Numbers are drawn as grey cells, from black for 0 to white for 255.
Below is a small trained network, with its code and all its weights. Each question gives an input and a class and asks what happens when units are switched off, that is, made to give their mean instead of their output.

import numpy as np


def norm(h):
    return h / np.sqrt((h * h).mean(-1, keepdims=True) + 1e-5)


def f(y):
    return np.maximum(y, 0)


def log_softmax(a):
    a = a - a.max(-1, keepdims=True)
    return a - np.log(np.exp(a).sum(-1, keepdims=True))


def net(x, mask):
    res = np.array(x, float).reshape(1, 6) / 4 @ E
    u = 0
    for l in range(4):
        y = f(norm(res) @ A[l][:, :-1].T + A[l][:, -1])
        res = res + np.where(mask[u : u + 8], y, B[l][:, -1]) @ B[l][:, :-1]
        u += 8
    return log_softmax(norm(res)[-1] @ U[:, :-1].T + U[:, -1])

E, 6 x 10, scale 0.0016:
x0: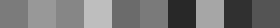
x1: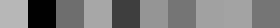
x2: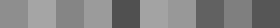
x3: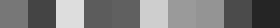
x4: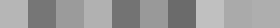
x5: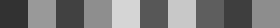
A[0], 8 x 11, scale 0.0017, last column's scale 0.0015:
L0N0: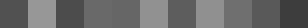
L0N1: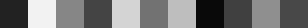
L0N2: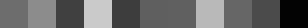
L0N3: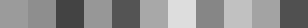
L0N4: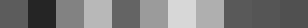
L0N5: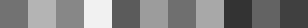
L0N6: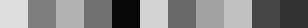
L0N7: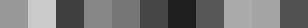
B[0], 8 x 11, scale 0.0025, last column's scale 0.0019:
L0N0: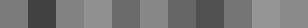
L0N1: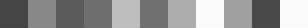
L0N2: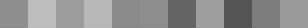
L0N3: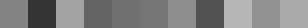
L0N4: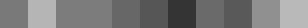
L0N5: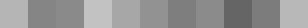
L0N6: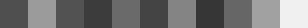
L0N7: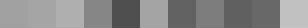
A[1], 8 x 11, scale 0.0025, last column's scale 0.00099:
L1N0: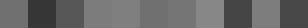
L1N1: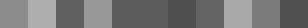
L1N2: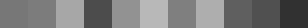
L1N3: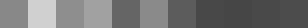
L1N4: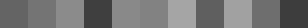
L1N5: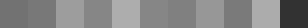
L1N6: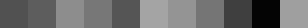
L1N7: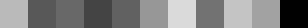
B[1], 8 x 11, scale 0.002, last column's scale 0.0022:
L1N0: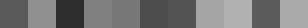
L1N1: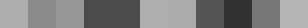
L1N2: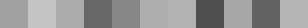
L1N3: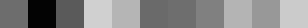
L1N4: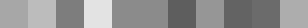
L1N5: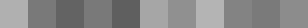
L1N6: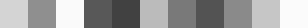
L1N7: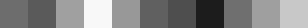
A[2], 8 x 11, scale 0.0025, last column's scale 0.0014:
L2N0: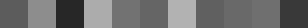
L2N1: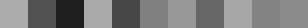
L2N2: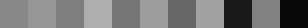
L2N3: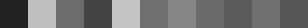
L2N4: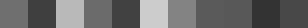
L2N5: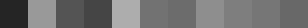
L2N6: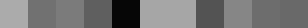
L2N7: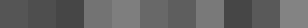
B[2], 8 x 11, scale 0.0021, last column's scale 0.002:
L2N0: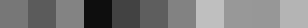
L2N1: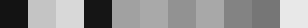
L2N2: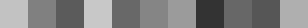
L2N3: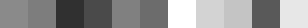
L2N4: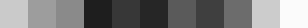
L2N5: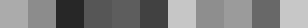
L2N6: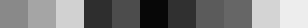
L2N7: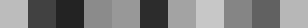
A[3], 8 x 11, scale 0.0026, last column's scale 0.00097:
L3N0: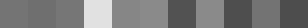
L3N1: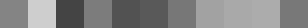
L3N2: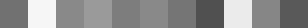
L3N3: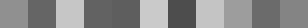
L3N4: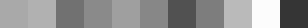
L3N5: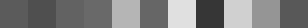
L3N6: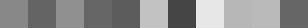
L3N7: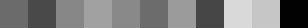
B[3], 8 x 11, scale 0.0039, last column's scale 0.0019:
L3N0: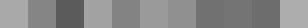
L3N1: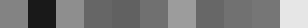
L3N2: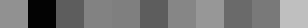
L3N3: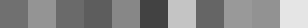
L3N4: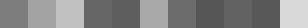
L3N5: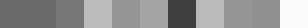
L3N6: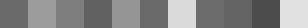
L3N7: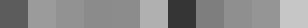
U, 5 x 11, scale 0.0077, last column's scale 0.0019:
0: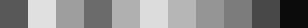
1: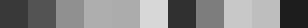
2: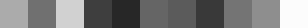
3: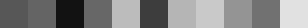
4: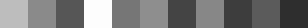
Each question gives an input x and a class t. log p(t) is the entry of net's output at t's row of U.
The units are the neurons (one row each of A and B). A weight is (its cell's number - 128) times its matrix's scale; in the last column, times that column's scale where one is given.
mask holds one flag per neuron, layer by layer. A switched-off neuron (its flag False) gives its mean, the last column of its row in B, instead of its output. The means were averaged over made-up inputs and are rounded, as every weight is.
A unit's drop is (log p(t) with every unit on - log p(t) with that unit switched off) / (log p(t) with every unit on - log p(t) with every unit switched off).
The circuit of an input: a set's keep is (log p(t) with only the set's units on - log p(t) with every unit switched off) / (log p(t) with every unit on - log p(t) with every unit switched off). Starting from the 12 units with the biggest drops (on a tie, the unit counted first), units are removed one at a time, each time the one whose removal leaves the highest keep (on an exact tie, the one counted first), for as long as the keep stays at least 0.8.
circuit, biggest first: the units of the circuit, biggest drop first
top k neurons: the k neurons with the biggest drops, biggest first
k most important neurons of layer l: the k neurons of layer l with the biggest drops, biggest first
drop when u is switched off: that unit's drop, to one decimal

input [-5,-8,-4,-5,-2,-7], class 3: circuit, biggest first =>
[L1N6, L3N2]
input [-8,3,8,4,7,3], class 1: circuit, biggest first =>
[L1N7, L3N5]
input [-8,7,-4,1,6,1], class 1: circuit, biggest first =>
[L1N7, L3N7, L3N5]
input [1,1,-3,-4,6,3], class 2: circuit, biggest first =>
[L3N4]
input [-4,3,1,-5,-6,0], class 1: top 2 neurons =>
[L1N7, L3N5]
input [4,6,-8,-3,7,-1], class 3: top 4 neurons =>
[L3N6, L1N6, L2N4, L2N6]
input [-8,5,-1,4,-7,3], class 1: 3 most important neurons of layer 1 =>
[L1N7, L1N1, L1N0]
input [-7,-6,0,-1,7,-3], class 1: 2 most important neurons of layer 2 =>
[L2N4, L2N6]
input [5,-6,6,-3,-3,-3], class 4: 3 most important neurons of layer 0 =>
[L0N7, L0N6, L0N5]
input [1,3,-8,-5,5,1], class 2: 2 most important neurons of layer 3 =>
[L3N4, L3N1]
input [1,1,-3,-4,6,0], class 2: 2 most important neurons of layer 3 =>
[L3N4, L3N1]
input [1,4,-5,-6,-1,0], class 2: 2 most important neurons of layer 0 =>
[L0N1, L0N7]
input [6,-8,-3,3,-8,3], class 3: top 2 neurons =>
[L2N3, L2N5]
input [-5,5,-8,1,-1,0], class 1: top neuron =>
[L1N7]
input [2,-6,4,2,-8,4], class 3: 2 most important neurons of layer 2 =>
[L2N3, L2N5]
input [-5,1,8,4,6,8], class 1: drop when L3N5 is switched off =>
0.2
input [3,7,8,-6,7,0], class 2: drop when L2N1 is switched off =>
0.2
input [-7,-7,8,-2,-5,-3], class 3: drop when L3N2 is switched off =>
0.1
